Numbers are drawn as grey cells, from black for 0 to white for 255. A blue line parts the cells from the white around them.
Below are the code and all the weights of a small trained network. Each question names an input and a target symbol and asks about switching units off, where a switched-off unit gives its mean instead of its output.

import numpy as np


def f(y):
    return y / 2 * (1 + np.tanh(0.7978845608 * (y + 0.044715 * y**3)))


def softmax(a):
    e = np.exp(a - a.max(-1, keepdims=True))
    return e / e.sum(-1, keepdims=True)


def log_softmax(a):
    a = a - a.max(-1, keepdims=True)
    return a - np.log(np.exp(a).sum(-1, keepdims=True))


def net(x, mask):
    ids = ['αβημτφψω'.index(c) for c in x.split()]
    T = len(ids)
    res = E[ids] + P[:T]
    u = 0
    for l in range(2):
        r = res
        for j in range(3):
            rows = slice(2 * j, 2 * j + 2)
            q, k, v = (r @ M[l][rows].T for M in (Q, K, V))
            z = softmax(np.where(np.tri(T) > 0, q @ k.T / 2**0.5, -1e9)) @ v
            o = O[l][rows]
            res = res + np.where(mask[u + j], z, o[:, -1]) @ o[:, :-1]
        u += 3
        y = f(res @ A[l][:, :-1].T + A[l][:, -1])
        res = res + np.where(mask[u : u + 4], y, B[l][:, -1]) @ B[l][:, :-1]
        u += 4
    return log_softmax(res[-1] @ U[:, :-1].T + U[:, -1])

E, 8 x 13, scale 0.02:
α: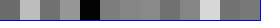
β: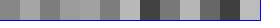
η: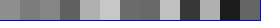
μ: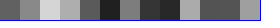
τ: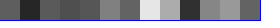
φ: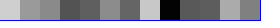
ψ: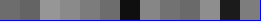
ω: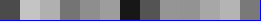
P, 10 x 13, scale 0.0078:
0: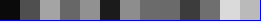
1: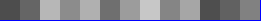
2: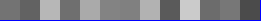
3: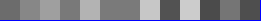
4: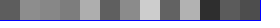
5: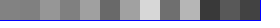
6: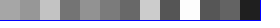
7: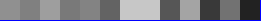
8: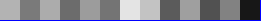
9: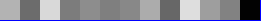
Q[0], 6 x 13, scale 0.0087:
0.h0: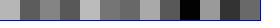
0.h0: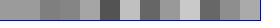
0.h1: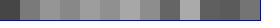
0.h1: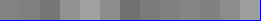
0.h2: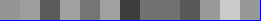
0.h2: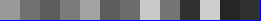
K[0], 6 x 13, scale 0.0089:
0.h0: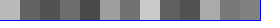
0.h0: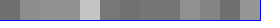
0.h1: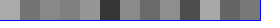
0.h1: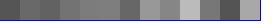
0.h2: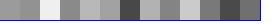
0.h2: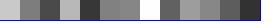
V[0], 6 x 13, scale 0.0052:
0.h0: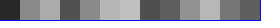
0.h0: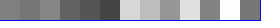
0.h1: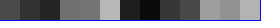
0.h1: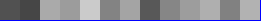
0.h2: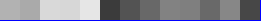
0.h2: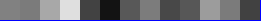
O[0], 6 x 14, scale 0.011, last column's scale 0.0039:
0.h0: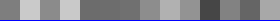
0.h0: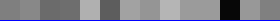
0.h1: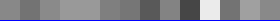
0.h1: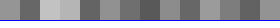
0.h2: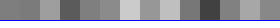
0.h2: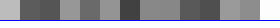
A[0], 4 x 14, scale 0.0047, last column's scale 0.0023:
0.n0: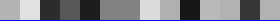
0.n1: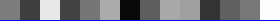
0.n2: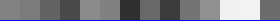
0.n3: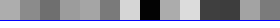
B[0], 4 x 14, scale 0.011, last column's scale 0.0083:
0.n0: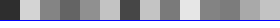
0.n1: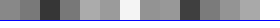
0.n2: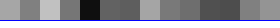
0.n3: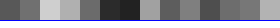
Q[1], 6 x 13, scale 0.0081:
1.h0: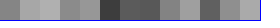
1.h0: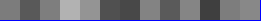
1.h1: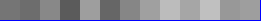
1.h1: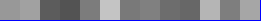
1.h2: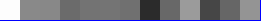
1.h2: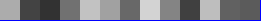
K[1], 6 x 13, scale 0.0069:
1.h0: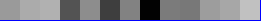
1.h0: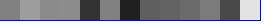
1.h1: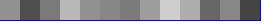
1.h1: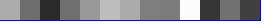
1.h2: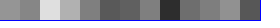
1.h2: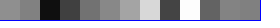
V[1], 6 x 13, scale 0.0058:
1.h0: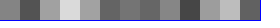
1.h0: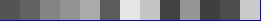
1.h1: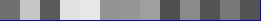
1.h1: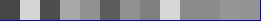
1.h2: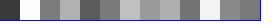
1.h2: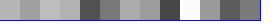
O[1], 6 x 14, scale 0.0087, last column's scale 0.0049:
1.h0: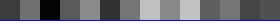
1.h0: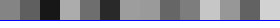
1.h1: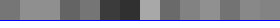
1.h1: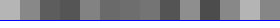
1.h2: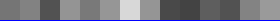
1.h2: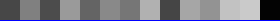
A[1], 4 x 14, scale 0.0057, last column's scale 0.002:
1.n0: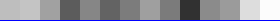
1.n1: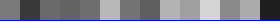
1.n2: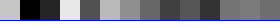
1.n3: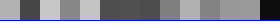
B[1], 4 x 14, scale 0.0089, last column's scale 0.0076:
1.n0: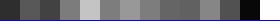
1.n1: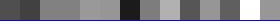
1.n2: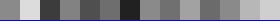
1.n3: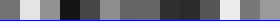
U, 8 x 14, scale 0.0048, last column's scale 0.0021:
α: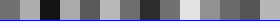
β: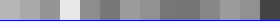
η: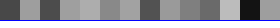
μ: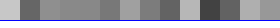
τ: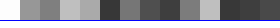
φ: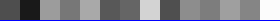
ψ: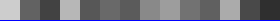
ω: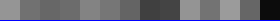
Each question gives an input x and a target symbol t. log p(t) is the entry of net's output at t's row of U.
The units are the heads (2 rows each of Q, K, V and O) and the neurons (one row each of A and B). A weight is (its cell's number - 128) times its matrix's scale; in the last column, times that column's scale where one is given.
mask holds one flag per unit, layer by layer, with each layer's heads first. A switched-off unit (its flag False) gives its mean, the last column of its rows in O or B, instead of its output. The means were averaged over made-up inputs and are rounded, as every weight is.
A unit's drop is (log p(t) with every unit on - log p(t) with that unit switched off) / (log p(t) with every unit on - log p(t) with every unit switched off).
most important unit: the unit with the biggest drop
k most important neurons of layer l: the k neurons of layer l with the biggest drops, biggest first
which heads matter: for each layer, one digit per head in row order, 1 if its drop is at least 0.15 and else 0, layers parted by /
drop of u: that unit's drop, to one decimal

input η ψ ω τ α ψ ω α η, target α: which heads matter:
000 / 001
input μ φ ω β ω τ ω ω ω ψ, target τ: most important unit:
0.n0
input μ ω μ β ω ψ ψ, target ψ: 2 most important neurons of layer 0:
[0.n1, 0.n0]
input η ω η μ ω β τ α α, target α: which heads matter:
001 / 000
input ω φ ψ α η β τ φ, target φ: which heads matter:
100 / 001
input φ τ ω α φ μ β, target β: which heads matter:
000 / 110
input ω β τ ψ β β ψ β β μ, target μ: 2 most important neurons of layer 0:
[0.n2, 0.n3]
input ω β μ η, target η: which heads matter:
100 / 000
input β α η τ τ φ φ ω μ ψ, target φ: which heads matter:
110 / 001
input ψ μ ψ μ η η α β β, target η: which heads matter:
110 / 111
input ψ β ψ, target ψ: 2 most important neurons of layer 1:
[1.n2, 1.n0]
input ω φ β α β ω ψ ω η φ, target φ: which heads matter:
000 / 001
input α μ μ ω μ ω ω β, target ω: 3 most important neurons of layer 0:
[0.n0, 0.n1, 0.n3]
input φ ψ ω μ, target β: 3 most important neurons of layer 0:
[0.n2, 0.n1, 0.n3]
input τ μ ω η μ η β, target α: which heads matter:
011 / 111
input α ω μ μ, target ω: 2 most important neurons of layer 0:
[0.n0, 0.n1]
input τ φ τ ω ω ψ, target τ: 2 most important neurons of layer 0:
[0.n0, 0.n3]
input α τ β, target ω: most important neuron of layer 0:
[0.n0]
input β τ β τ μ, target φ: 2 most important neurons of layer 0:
[0.n3, 0.n1]
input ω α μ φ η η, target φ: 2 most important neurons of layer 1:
[1.n1, 1.n2]
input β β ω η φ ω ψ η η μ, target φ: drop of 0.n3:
0.7
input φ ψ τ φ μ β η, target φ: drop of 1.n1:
0.4
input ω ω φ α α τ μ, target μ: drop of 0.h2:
0.1
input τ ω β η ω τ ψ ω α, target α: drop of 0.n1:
0.2
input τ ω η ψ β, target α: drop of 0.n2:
0.2
